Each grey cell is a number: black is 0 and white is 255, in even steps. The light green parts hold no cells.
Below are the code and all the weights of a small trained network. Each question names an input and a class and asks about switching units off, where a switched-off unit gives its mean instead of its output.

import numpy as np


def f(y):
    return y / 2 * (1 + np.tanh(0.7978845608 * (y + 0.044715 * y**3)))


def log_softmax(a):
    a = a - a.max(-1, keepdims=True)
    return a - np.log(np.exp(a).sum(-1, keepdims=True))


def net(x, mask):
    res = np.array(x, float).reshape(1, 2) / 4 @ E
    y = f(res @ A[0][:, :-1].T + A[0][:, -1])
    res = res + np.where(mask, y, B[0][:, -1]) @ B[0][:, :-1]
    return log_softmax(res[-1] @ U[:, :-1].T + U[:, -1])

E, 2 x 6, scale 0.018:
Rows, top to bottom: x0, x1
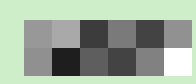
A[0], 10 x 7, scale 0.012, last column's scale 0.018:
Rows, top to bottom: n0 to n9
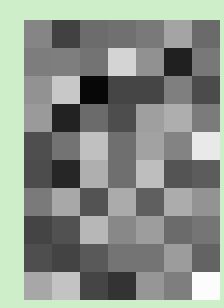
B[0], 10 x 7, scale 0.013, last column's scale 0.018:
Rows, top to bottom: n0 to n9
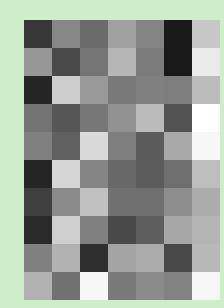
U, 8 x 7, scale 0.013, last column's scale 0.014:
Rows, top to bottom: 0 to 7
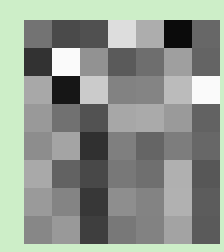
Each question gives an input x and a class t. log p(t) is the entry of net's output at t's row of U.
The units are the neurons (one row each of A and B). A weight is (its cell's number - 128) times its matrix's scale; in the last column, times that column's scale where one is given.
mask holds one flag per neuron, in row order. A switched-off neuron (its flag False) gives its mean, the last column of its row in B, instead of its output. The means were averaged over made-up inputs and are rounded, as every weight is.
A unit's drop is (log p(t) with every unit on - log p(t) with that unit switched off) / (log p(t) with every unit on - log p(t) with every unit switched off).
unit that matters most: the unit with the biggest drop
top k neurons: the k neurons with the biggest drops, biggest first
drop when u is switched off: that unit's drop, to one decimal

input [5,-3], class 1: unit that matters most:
n2
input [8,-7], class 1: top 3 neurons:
n2; n3; n6
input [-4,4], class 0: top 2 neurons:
n3; n2
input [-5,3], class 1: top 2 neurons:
n5; n1
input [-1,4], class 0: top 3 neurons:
n0; n3; n8
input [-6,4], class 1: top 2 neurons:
n5; n1
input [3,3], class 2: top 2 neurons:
n1; n5
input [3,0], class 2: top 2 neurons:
n5; n7
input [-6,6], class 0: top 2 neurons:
n3; n0
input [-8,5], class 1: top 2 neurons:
n5; n7
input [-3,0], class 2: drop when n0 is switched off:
0.2
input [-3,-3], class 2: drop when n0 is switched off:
0.4
